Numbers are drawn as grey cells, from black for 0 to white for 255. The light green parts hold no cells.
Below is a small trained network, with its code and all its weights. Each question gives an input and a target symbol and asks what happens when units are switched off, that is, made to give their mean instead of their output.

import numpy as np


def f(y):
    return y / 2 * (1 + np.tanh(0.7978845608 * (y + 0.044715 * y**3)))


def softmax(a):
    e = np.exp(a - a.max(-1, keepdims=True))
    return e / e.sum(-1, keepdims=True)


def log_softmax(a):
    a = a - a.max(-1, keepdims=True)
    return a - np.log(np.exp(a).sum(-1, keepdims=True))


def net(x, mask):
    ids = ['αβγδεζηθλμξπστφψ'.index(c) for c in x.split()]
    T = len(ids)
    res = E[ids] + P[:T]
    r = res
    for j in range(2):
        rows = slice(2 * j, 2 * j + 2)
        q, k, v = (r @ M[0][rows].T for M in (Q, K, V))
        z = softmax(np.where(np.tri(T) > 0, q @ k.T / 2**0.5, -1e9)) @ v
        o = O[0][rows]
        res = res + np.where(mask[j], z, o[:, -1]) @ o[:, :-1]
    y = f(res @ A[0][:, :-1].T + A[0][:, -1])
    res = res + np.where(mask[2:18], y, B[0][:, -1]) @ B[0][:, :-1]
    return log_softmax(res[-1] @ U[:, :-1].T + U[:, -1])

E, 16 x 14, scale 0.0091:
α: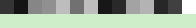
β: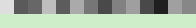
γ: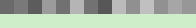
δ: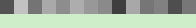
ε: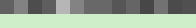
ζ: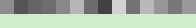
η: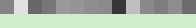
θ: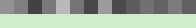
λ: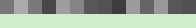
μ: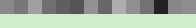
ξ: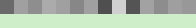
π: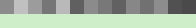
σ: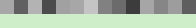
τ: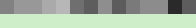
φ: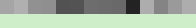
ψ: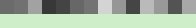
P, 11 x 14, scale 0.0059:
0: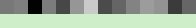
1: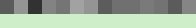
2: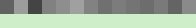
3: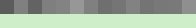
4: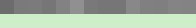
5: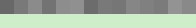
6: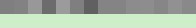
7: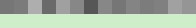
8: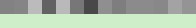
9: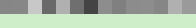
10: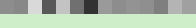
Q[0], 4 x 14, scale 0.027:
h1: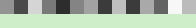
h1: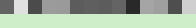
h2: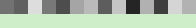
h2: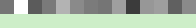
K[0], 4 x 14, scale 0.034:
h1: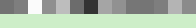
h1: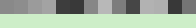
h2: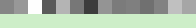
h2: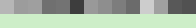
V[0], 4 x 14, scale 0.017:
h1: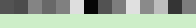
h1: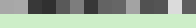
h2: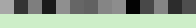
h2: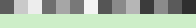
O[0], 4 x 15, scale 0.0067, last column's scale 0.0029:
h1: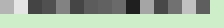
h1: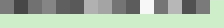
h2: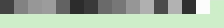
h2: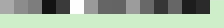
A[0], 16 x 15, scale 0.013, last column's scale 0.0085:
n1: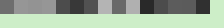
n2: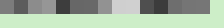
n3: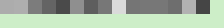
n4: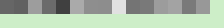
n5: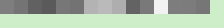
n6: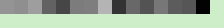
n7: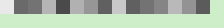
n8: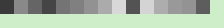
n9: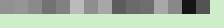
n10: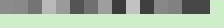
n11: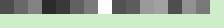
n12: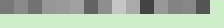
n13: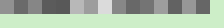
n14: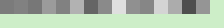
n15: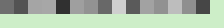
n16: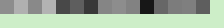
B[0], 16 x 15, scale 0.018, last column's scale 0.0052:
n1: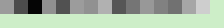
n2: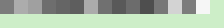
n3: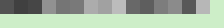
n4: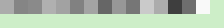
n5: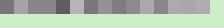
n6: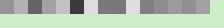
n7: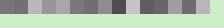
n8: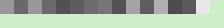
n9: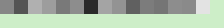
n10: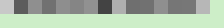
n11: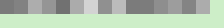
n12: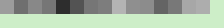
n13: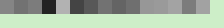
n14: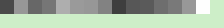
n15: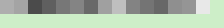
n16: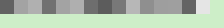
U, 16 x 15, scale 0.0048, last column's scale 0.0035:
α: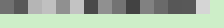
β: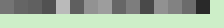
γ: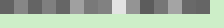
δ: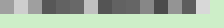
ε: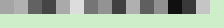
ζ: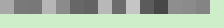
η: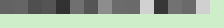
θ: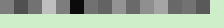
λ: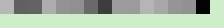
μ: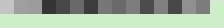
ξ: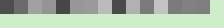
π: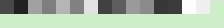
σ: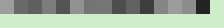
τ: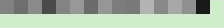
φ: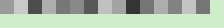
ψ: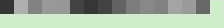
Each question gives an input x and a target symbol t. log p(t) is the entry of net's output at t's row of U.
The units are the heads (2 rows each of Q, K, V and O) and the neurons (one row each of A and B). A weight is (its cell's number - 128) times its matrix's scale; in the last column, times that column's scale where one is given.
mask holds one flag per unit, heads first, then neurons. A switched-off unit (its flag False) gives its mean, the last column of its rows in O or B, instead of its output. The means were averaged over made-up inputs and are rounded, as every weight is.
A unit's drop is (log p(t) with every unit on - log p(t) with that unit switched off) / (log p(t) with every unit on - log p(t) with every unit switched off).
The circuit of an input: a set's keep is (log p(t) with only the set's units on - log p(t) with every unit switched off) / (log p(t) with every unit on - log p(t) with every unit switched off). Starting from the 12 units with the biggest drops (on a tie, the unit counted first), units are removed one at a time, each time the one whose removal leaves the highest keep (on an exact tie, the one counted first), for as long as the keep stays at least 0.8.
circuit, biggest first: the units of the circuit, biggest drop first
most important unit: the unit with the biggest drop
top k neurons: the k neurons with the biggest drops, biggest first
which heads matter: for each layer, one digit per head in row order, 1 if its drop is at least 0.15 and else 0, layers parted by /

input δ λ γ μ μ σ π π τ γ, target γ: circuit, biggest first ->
[h1; n3; h2]
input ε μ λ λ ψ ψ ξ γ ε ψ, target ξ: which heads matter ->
01
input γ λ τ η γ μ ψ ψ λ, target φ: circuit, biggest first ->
[h2; n5]
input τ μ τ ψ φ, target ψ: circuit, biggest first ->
[h1; h2; n16]
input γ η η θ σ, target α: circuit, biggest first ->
[n9; h2; h1]
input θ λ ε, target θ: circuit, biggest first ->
[h2; h1; n8]
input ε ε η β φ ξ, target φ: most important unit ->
n15
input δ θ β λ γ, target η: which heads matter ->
11
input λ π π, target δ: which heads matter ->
11
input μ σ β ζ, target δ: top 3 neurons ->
[n2; n9; n1]
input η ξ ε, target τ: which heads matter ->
11
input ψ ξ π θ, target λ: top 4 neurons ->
[n10; n16; n1; n14]
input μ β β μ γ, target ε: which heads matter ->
10
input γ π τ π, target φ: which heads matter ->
01
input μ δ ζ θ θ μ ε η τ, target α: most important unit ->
h1
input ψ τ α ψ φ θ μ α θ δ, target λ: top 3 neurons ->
[n10; n16; n1]
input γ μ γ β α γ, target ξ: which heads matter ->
11
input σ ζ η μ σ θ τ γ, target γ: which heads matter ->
10
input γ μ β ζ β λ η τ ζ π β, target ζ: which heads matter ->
11
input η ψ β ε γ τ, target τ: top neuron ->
[n13]
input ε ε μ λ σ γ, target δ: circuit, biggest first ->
[n2; h2; h1]
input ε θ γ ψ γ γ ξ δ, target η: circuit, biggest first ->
[h2; n1]
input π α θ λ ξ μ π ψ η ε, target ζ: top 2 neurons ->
[n6; n9]
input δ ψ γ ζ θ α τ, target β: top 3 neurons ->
[n13; n3; n6]
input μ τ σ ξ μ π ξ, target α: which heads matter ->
01
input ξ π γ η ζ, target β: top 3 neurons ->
[n3; n13; n7]
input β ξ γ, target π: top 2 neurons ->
[n14; n12]
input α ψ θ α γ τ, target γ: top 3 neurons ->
[n3; n12; n16]
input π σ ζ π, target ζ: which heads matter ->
01
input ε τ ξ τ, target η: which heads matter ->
11
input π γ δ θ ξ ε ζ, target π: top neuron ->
[n14]
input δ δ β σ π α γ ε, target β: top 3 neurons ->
[n13; n3; n6]
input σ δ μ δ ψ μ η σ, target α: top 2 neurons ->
[n9; n4]
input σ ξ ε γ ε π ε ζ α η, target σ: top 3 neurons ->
[n1; n2; n10]
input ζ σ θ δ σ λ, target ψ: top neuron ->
[n16]
